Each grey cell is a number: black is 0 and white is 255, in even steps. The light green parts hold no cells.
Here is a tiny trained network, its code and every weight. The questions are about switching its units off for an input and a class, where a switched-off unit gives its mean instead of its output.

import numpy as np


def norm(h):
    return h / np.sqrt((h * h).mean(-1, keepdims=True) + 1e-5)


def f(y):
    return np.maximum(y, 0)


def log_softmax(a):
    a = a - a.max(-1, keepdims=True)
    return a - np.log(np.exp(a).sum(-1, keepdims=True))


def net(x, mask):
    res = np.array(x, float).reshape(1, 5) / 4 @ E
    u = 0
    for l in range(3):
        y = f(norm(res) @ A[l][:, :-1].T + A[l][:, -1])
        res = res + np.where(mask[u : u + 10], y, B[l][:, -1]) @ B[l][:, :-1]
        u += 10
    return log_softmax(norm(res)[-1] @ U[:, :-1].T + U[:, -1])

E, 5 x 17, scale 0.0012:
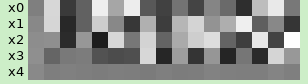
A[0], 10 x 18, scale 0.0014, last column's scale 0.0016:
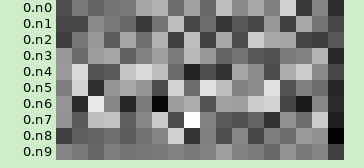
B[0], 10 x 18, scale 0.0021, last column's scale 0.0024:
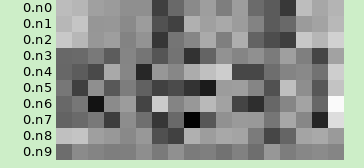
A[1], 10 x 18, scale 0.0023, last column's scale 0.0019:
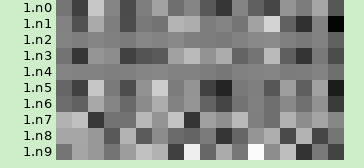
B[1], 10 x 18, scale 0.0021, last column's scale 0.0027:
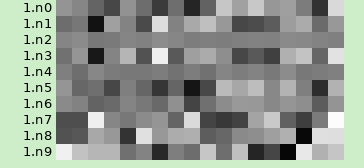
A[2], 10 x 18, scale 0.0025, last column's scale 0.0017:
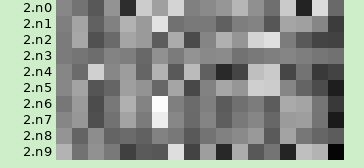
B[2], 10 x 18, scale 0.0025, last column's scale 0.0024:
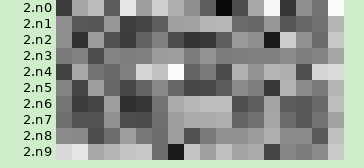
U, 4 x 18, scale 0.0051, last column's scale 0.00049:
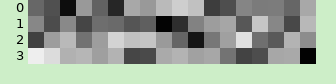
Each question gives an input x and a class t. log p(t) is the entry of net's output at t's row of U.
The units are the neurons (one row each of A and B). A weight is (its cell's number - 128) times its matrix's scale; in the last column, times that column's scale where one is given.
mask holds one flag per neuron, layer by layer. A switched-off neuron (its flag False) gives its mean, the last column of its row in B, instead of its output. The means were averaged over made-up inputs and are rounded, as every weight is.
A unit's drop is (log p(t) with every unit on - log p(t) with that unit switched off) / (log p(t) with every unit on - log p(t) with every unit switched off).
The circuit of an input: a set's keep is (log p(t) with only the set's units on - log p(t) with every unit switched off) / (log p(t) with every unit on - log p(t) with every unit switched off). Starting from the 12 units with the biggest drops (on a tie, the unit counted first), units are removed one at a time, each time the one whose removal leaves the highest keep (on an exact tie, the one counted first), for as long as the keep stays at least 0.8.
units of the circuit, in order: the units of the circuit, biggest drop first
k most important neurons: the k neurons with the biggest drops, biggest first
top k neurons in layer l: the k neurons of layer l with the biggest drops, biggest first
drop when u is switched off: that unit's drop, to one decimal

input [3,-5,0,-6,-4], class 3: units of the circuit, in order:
1.n9
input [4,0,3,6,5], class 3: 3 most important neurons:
1.n3; 2.n9; 0.n6
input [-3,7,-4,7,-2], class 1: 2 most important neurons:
2.n2; 1.n9
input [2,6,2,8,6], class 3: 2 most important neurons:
2.n9; 1.n0
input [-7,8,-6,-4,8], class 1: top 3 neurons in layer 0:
0.n5; 0.n4; 0.n2
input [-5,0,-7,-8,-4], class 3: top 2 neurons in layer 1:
1.n9; 1.n7
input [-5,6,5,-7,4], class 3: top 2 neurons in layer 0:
0.n7; 0.n0
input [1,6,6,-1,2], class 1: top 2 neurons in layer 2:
2.n2; 2.n5
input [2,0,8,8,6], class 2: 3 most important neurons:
2.n0; 1.n7; 1.n9
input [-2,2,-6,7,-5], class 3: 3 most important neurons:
2.n9; 1.n7; 0.n1
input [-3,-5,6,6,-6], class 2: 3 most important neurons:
2.n0; 1.n9; 0.n2
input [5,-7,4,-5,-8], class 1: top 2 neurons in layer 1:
1.n3; 1.n5
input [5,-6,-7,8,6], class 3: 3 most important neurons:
2.n9; 1.n7; 0.n1
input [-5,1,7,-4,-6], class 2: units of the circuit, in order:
2.n0
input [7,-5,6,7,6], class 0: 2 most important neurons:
0.n4; 1.n9
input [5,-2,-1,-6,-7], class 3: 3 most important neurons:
1.n9; 0.n6; 1.n3
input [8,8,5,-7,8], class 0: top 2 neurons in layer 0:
0.n4; 0.n7
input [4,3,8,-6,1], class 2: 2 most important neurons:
2.n0; 1.n7
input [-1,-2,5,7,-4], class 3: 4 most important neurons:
2.n9; 1.n8; 0.n8; 2.n4
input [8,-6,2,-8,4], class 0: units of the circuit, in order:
2.n6
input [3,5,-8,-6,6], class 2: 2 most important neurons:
2.n4; 1.n8
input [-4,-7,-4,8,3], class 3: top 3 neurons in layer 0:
0.n1; 0.n5; 0.n8
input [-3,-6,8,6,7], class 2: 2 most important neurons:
2.n0; 1.n9
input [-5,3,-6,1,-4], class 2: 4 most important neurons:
2.n4; 1.n8; 0.n4; 2.n6
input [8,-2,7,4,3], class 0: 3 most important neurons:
0.n4; 1.n8; 2.n6
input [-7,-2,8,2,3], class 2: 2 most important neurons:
2.n0; 0.n4
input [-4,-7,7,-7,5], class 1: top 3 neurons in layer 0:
0.n7; 0.n1; 0.n3
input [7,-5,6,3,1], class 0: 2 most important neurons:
0.n4; 1.n8
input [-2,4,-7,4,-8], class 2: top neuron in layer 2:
2.n4
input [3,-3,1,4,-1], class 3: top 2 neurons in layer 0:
0.n6; 0.n8
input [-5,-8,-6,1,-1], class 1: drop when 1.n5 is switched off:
0.1
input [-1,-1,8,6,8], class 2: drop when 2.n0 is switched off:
0.8
